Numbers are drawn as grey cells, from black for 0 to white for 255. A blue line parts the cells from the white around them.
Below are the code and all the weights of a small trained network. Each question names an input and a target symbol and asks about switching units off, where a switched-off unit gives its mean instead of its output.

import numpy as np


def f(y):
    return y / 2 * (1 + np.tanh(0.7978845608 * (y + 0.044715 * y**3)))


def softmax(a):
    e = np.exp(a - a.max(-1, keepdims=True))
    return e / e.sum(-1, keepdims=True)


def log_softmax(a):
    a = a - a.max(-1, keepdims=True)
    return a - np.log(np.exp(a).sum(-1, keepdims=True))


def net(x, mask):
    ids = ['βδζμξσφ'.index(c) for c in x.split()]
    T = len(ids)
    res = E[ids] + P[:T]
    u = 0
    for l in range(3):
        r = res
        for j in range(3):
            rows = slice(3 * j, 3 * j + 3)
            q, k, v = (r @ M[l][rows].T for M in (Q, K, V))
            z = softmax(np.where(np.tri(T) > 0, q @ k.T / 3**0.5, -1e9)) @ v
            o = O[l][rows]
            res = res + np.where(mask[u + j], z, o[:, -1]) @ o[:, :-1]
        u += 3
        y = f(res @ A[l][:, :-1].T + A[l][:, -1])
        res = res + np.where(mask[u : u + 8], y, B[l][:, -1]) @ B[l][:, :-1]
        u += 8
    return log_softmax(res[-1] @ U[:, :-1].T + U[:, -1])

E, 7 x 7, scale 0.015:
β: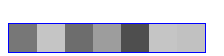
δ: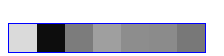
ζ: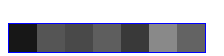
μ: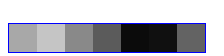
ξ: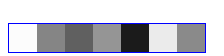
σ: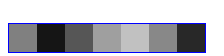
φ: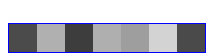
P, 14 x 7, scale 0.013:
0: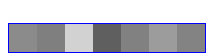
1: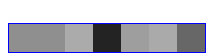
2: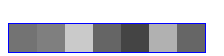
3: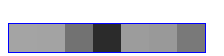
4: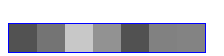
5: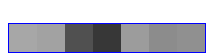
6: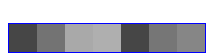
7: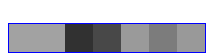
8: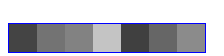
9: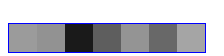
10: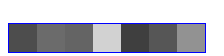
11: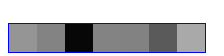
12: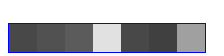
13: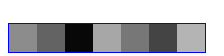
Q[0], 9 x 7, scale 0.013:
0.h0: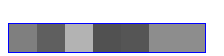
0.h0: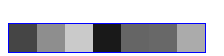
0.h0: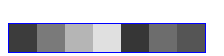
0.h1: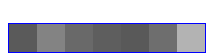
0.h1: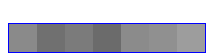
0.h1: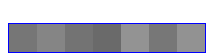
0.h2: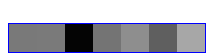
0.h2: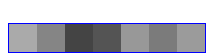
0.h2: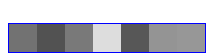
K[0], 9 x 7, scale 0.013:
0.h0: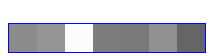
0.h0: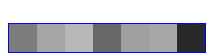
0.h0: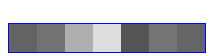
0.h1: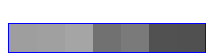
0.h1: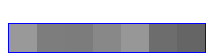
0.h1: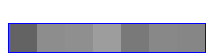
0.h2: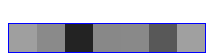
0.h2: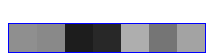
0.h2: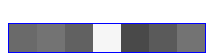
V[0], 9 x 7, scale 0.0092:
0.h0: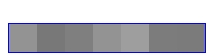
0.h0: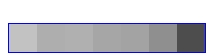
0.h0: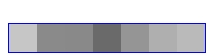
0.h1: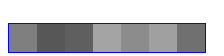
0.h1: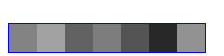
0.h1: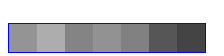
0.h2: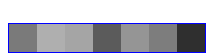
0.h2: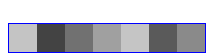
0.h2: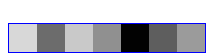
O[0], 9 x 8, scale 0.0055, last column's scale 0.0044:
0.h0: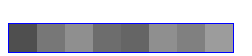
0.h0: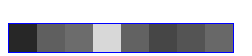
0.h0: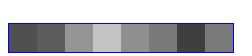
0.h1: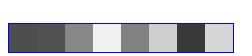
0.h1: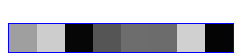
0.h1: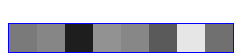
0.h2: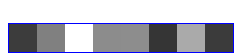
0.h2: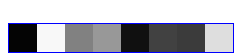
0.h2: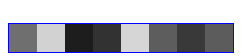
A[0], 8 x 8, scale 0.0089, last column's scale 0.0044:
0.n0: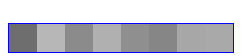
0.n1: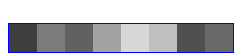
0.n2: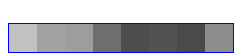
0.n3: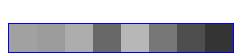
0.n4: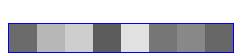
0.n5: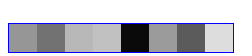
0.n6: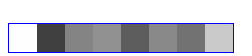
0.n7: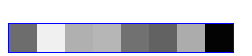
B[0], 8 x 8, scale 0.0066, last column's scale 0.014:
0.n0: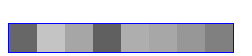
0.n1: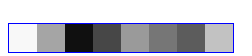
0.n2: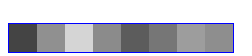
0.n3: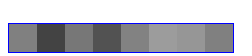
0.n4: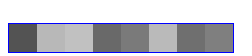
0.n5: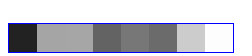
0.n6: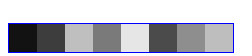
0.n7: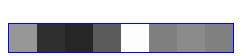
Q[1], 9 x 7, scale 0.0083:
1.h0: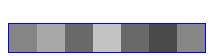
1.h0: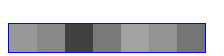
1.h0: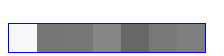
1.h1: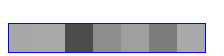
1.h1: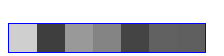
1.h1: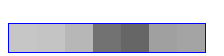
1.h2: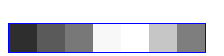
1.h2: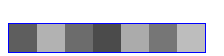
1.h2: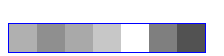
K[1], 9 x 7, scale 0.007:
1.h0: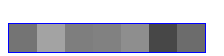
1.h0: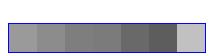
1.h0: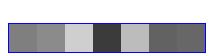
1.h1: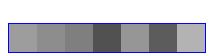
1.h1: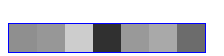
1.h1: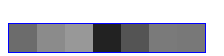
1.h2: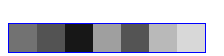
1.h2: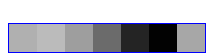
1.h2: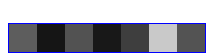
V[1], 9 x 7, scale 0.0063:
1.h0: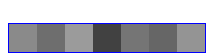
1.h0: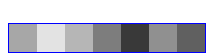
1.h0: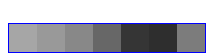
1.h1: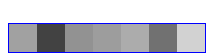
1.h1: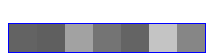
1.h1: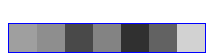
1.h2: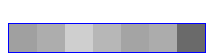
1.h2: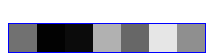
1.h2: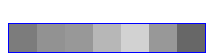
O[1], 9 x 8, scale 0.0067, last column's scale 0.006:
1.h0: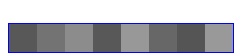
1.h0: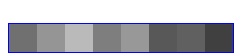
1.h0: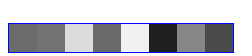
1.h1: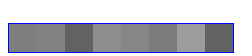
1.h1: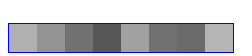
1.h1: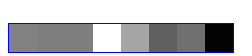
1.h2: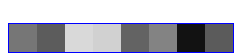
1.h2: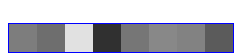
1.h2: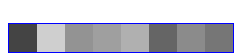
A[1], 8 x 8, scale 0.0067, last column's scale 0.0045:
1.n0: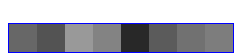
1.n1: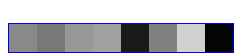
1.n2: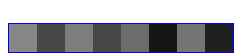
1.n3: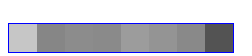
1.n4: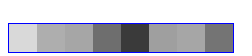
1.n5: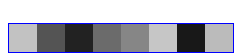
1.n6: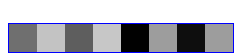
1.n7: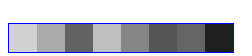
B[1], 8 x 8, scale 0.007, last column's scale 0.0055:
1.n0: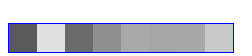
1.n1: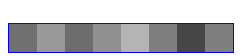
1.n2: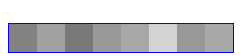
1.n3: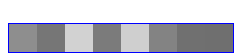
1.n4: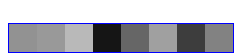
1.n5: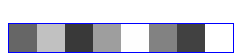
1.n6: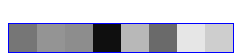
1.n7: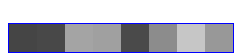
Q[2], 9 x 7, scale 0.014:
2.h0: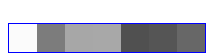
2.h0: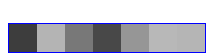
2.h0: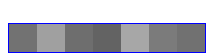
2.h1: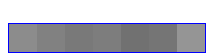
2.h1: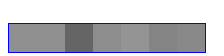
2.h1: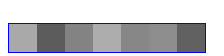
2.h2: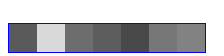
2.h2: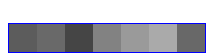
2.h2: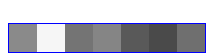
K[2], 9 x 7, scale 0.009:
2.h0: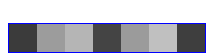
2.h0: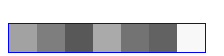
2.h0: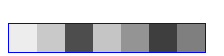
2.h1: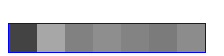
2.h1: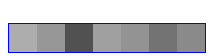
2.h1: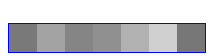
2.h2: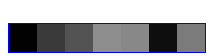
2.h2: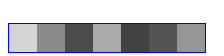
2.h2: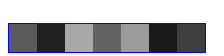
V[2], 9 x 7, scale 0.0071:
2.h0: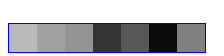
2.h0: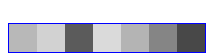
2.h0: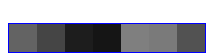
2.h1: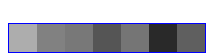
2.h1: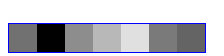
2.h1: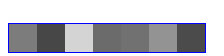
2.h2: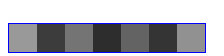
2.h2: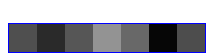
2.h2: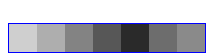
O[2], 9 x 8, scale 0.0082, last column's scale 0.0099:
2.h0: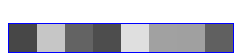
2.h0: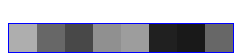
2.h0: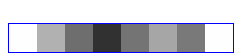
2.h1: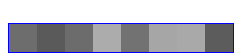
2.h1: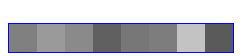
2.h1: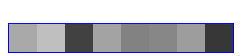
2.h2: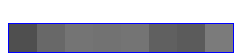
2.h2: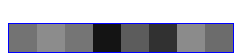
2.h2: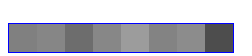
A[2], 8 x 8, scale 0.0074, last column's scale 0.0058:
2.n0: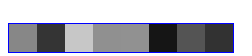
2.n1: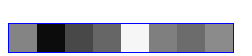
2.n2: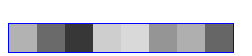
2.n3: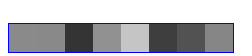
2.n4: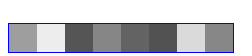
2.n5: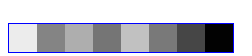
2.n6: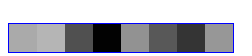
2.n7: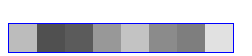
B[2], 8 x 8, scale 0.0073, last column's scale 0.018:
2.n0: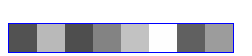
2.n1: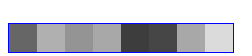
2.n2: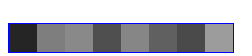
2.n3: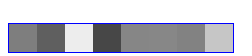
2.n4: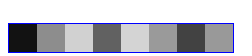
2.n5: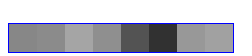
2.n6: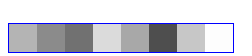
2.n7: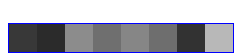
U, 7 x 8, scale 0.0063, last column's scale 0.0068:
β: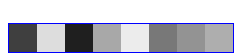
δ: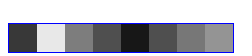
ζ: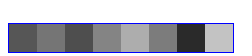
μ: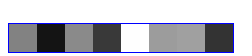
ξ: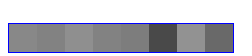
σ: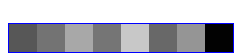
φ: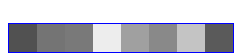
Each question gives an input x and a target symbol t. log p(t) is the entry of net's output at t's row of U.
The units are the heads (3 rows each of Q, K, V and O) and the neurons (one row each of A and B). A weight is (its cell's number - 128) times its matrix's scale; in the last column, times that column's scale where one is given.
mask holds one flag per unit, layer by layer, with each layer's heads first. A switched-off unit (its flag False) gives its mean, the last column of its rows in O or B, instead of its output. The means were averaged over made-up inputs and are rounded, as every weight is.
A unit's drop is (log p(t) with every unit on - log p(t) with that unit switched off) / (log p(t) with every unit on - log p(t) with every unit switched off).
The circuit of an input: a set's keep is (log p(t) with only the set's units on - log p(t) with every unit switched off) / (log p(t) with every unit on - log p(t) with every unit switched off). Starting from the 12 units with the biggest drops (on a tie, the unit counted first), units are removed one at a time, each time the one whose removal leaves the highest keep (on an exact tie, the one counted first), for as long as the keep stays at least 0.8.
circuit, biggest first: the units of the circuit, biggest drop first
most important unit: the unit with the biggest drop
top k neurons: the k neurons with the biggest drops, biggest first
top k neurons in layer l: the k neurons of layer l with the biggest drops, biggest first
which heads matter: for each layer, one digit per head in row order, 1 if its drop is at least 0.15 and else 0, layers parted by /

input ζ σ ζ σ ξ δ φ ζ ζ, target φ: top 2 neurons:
0.n1, 1.n5
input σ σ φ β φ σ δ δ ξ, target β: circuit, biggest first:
0.h2, 1.n5
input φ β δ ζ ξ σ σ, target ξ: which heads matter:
001 / 000 / 100
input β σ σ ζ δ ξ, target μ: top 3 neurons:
0.n6, 2.n1, 2.n6
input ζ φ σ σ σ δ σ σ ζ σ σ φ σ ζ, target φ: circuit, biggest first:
0.h2, 0.n1, 2.h2
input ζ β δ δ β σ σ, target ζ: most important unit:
2.h2
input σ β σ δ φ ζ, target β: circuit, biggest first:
2.n6, 1.n5, 0.n5
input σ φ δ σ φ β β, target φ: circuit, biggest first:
0.h2, 2.h2
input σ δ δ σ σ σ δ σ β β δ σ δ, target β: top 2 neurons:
2.n6, 1.n6
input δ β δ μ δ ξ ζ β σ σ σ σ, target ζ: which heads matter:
111 / 011 / 100
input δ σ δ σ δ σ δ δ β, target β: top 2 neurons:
2.n6, 1.n6
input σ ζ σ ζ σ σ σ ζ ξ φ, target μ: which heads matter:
101 / 001 / 000
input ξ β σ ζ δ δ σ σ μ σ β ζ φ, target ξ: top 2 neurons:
2.n1, 2.n5
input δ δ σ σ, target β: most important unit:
0.h2
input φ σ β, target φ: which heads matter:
001 / 001 / 101
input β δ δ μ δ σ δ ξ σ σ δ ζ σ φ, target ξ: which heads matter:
010 / 001 / 100
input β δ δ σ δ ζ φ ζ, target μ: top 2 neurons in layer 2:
2.n1, 2.n6
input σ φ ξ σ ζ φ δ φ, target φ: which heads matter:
001 / 000 / 101
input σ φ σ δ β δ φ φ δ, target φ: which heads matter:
000 / 101 / 101
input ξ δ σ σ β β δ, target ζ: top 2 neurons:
0.n6, 2.n6
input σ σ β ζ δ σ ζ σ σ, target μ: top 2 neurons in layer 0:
0.n6, 0.n1
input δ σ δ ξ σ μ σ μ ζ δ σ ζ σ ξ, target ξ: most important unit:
2.n1
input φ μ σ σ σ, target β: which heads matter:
010 / 001 / 100
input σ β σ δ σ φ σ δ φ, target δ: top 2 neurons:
2.n6, 0.n6
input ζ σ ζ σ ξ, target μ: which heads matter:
001 / 000 / 100
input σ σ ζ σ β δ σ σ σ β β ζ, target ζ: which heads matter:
001 / 100 / 001
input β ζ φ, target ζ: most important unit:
0.h2
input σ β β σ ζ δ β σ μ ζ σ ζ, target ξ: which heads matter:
010 / 001 / 110
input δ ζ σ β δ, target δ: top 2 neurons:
2.n6, 1.n5
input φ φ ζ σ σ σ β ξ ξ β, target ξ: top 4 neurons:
0.n5, 1.n5, 2.n6, 2.n5
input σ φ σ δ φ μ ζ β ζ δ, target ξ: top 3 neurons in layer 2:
2.n1, 2.n5, 2.n6
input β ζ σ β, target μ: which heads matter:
001 / 000 / 000
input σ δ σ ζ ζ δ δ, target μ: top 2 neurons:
0.n6, 2.n1
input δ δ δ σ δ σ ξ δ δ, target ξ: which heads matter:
001 / 000 / 100
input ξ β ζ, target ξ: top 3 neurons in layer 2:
2.n5, 2.n6, 2.n1
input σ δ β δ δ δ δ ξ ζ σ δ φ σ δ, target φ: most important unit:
0.n6
